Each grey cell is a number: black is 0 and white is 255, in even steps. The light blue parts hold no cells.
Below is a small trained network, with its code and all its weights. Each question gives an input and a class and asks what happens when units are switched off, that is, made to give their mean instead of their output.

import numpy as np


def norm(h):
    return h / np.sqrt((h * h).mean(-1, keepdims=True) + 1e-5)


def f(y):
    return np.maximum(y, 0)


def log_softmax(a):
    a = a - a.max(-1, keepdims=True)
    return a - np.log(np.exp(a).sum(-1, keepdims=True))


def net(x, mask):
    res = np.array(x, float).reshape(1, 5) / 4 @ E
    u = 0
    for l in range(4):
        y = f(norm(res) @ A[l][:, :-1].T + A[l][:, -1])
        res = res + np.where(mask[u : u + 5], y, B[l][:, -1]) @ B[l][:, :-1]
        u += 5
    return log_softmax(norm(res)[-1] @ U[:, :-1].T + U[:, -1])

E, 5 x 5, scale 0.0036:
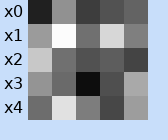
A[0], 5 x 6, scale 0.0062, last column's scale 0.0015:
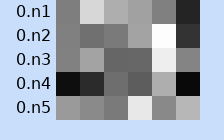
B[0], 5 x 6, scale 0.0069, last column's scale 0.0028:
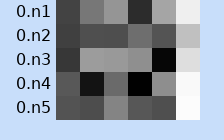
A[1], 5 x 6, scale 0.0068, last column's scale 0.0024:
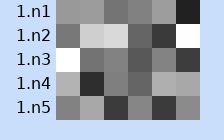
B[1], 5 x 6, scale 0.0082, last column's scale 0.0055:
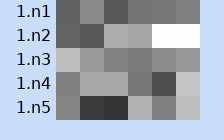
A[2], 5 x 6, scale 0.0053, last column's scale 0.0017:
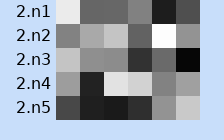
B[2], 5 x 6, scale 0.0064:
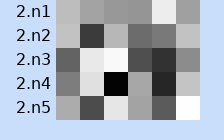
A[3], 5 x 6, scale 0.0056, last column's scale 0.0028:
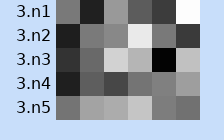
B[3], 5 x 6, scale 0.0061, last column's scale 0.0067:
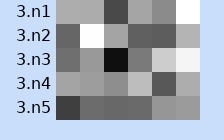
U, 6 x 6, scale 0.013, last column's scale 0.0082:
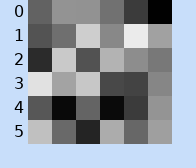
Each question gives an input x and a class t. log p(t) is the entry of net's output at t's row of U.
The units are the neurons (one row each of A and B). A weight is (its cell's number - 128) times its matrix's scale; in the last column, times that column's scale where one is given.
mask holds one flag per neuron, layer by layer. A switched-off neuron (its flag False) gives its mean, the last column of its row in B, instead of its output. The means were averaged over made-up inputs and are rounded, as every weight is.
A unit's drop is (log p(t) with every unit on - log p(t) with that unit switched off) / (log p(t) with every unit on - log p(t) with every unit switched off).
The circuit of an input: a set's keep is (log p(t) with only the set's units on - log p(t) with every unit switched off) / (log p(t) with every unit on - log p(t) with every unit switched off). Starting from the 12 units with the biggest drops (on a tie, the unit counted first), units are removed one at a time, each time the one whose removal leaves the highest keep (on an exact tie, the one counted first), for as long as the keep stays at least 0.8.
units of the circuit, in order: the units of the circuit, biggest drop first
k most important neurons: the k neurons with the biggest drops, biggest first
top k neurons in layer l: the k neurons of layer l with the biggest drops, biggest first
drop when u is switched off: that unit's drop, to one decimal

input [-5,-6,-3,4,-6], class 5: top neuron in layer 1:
1.n4
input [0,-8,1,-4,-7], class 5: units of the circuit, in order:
3.n1, 2.n4
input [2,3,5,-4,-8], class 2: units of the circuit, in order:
0.n4, 2.n2
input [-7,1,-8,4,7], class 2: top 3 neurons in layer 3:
3.n2, 3.n3, 3.n4
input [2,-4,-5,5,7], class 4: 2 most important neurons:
0.n4, 2.n4
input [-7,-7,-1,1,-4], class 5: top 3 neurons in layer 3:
3.n2, 3.n3, 3.n1
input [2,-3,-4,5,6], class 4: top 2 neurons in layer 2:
2.n4, 2.n5
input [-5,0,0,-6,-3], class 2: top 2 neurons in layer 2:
2.n4, 2.n5
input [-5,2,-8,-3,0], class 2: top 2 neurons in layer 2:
2.n4, 2.n5
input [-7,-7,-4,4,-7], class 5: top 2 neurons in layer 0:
0.n1, 0.n5
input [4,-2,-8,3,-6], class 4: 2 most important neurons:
0.n4, 1.n2
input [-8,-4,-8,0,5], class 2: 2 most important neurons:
0.n2, 2.n4
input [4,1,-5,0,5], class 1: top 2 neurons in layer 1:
1.n2, 1.n4
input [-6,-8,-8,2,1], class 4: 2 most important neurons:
0.n4, 1.n2
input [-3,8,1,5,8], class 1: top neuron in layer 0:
0.n1
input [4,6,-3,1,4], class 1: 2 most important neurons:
1.n2, 2.n4
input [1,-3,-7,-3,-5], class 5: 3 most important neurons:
3.n1, 0.n1, 3.n3
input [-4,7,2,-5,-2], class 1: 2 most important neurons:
1.n2, 0.n1
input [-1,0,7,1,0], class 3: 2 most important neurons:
0.n3, 1.n2
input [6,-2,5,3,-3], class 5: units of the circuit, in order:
3.n1
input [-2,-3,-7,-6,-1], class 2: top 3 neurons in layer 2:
2.n4, 2.n5, 2.n1
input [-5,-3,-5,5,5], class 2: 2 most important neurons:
0.n3, 2.n2
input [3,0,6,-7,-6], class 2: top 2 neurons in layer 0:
0.n4, 0.n2
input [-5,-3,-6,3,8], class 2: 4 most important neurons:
0.n3, 0.n2, 3.n3, 2.n1
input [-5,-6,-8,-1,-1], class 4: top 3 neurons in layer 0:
0.n4, 0.n2, 0.n3
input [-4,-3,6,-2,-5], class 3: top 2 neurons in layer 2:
2.n1, 2.n3
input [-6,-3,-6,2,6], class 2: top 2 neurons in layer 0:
0.n3, 0.n2
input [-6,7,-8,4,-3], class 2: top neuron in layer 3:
3.n2
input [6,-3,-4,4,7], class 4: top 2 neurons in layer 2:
2.n4, 2.n5
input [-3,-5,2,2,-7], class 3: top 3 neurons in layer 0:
0.n3, 0.n5, 0.n2
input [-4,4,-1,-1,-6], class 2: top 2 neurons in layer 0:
0.n4, 0.n5
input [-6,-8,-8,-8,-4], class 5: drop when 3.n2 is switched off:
-0.2
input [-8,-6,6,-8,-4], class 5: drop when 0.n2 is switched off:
-0.1
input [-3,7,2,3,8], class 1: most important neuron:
1.n2
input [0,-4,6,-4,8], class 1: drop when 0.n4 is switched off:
0.3
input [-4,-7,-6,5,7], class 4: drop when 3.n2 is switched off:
0.0
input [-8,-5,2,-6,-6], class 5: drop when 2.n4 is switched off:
0.4
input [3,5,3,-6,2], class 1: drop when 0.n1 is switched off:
0.1
